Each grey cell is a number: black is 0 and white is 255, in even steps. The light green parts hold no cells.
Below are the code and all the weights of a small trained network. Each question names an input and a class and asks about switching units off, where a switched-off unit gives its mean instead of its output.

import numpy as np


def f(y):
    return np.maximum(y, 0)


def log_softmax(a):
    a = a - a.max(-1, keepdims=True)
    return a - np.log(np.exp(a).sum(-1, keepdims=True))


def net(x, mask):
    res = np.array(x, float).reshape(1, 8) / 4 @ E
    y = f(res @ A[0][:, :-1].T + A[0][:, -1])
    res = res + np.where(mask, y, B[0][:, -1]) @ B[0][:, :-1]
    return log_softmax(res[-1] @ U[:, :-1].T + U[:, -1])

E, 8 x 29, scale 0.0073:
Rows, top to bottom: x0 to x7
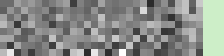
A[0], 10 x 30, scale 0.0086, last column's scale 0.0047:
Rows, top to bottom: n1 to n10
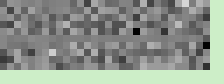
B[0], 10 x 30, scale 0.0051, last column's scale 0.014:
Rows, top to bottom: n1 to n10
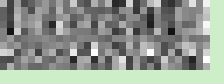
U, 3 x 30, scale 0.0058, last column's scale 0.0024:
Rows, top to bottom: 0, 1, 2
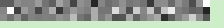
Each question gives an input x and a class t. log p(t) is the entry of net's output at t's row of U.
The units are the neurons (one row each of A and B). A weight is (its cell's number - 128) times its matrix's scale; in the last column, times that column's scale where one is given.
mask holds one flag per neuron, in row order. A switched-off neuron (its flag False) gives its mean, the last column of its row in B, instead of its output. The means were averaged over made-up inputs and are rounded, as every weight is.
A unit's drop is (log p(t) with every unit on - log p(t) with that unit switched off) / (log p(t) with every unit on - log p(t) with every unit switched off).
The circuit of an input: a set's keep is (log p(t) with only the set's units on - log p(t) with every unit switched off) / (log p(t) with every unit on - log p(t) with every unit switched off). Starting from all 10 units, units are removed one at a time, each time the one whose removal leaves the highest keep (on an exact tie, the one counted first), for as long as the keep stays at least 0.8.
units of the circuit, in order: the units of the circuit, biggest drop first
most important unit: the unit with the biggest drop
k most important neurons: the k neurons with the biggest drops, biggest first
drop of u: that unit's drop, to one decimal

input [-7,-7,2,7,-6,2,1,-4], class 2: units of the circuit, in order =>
n7
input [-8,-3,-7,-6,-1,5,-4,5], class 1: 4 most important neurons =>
n1, n4, n2, n8
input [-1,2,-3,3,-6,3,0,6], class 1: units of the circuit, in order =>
n4, n1
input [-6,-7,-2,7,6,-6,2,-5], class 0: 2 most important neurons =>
n1, n8
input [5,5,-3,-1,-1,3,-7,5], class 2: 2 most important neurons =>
n1, n9
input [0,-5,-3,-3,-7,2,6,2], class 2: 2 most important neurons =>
n9, n10
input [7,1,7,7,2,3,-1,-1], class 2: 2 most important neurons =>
n9, n1
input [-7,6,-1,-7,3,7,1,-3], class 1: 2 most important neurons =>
n1, n5
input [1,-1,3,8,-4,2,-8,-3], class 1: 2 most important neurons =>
n4, n5
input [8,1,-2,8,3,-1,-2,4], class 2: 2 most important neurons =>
n9, n1
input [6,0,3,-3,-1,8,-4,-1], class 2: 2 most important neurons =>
n9, n4
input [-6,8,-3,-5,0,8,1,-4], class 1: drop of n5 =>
0.3
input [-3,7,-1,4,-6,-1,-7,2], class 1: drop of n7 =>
0.0
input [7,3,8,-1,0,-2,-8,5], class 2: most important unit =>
n1
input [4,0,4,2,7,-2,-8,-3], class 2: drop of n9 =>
0.1
